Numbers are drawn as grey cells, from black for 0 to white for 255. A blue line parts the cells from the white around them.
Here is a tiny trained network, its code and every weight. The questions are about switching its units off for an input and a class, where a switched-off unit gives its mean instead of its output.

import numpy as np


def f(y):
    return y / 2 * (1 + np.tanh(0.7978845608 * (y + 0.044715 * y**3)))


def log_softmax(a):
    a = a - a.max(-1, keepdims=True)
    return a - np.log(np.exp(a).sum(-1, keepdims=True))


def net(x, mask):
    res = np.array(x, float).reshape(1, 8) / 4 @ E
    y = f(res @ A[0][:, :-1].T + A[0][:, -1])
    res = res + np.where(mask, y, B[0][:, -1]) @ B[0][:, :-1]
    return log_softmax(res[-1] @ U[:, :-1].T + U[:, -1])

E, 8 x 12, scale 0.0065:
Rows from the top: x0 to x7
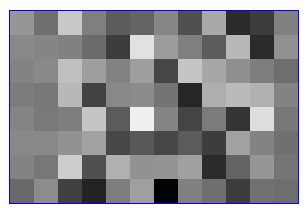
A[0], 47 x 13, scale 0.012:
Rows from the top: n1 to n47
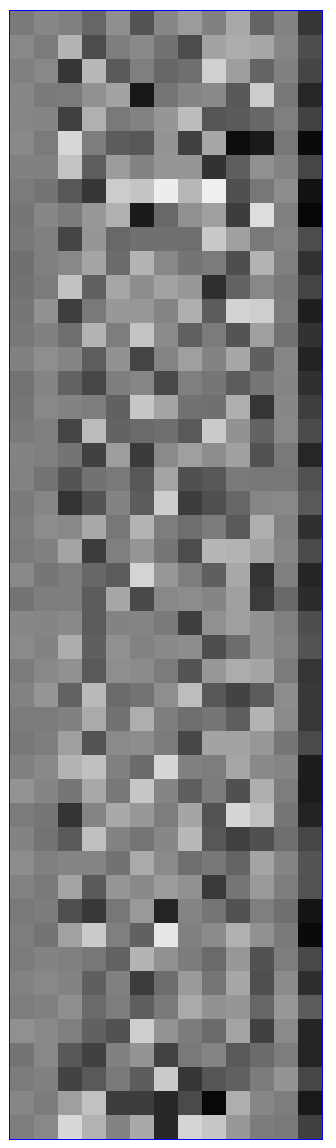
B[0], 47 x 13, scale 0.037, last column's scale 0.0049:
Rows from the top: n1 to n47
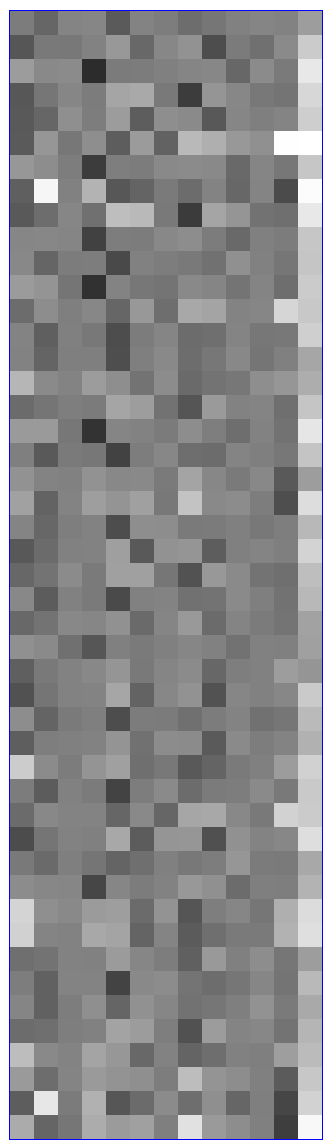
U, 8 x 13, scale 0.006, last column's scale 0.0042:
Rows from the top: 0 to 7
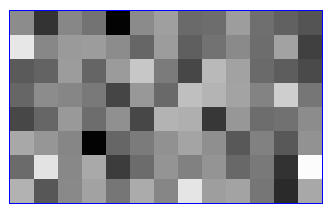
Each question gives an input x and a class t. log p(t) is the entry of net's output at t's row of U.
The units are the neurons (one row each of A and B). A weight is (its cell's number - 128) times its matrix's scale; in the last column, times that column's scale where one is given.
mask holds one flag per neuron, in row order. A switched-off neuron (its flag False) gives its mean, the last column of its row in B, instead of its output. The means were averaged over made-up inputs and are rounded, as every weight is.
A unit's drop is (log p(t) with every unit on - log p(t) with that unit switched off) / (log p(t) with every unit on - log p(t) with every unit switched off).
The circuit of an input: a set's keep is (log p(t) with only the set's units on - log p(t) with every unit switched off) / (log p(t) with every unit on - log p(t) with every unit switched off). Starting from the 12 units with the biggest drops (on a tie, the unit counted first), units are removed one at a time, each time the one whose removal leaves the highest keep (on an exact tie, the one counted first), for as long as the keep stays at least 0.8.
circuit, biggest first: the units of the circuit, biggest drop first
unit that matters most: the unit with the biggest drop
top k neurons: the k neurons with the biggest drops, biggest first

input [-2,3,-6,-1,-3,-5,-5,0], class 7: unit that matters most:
n21
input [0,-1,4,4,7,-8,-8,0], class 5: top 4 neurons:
[n3 n18 n10 n46]
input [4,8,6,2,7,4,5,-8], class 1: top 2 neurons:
[n32 n39]
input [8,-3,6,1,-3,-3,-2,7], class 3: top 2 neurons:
[n6 n39]
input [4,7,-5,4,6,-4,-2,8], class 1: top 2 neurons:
[n38 n44]
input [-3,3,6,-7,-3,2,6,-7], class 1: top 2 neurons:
[n32 n39]
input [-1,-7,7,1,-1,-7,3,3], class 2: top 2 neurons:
[n9 n4]
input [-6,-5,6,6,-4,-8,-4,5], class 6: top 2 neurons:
[n8 n6]
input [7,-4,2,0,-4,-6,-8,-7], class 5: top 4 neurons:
[n18 n3 n10 n38]
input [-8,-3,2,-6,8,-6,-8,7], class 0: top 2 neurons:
[n14 n33]
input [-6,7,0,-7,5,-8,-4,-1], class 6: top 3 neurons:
[n8 n9 n4]
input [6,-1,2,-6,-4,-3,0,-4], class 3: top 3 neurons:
[n6 n23 n2]
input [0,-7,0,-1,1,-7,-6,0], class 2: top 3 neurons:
[n9 n4 n46]
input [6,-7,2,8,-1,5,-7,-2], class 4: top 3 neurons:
[n2 n23 n31]
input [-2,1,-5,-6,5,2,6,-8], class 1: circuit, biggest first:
[n39]
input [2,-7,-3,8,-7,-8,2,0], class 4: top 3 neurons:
[n23 n2 n31]
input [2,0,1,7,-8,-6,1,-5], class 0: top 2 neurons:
[n19 n25]
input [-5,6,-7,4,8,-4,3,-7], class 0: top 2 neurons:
[n33 n14]
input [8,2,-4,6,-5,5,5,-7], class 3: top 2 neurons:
[n6 n38]
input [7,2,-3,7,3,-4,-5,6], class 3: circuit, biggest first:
[n6]
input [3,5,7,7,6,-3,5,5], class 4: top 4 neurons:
[n23 n2 n31 n21]
